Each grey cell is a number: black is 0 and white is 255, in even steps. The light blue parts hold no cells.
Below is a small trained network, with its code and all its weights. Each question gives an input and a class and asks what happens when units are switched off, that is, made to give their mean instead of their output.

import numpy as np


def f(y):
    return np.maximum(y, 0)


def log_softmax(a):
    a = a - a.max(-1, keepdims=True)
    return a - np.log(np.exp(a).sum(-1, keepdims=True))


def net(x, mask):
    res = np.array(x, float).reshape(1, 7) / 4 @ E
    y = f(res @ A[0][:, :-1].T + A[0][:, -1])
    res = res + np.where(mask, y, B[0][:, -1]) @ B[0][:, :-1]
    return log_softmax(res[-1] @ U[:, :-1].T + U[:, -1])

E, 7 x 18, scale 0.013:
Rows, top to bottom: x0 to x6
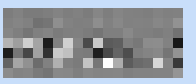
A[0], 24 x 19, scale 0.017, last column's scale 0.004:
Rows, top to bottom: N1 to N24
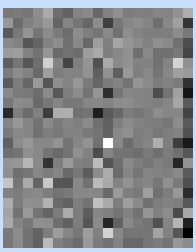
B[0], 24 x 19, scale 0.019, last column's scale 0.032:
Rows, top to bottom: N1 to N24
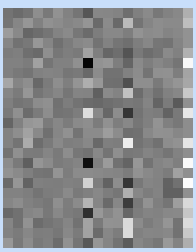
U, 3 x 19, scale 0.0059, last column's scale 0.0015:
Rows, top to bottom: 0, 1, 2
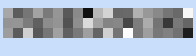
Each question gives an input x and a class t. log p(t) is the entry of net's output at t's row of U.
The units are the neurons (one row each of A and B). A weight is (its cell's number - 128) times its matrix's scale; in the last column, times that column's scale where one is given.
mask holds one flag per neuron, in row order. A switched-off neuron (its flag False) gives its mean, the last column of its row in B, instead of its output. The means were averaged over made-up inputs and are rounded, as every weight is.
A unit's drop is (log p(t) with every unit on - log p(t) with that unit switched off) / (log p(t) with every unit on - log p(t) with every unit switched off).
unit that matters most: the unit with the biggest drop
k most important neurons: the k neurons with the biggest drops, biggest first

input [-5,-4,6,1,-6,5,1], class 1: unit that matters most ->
N18
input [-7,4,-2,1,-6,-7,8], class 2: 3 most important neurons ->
[N22, N9, N11]
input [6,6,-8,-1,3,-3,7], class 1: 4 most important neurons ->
[N14, N11, N23, N16]
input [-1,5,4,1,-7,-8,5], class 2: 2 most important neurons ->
[N22, N9]
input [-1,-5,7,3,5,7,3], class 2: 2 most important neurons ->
[N14, N18]
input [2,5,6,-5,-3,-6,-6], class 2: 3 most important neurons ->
[N22, N16, N9]
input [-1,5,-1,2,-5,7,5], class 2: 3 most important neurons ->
[N14, N23, N11]
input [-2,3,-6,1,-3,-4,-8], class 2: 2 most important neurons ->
[N11, N22]
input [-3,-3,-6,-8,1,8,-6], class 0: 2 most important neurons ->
[N6, N22]
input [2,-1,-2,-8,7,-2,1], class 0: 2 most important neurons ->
[N6, N18]
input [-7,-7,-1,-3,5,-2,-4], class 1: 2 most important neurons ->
[N11, N16]
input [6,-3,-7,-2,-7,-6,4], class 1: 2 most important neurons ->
[N18, N20]
